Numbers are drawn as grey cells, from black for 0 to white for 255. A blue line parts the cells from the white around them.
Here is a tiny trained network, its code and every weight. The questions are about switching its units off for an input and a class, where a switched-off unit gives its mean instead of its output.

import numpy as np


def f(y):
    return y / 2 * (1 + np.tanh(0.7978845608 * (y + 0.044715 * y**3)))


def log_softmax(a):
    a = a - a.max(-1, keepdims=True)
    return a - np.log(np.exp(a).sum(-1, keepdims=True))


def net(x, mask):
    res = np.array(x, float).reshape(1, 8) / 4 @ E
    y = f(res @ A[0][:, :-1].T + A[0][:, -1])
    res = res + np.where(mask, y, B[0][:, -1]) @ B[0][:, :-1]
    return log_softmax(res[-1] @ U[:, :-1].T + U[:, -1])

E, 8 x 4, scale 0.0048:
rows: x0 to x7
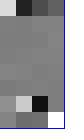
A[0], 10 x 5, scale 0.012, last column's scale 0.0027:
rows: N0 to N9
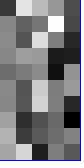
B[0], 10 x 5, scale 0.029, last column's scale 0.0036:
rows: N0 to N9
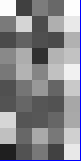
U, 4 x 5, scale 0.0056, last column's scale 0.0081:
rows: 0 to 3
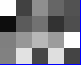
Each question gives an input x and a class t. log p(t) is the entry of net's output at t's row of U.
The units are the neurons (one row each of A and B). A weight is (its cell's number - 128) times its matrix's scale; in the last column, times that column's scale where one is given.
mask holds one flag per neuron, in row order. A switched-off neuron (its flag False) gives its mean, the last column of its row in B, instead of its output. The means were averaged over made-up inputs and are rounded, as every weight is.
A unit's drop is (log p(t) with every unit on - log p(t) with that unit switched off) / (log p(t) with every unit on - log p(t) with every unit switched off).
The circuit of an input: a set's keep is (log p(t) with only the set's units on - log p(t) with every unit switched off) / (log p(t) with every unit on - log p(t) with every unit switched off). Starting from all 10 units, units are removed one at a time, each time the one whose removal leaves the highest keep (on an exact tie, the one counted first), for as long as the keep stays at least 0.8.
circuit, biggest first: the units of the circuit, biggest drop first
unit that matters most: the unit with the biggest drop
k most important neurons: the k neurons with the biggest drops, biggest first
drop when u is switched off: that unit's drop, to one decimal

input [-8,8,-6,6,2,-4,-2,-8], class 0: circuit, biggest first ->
N0
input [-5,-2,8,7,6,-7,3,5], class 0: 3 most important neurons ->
N0, N4, N3
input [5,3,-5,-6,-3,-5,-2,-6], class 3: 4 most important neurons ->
N4, N0, N3, N9
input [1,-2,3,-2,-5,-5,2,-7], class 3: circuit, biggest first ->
N3, N4
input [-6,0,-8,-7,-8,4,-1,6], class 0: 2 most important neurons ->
N0, N4
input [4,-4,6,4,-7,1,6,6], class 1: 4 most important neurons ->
N9, N4, N0, N3
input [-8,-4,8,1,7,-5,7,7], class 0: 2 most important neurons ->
N0, N4
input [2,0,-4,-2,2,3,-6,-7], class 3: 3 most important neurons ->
N4, N3, N9
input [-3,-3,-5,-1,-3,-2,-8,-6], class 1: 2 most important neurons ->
N2, N6
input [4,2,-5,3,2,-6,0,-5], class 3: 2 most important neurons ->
N0, N4
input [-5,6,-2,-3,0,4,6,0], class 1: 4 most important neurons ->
N9, N8, N7, N4
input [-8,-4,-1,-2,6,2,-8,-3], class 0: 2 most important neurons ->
N0, N9
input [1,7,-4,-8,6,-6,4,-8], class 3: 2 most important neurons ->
N3, N4
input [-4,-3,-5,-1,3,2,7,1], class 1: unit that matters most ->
N9
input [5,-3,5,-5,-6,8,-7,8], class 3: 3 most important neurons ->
N1, N9, N0
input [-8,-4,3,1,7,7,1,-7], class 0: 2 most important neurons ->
N0, N1
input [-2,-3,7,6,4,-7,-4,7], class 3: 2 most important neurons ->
N1, N9
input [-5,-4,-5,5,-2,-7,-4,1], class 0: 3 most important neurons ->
N0, N9, N4
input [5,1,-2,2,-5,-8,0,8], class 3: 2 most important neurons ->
N1, N0
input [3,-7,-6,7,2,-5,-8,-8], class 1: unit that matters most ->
N2
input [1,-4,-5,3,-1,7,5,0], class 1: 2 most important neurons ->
N9, N0
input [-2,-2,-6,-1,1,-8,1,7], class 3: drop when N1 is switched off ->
0.9
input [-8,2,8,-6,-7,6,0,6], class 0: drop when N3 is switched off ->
0.0
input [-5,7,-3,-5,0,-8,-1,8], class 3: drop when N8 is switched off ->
0.1
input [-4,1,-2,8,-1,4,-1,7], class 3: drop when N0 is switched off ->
-0.1
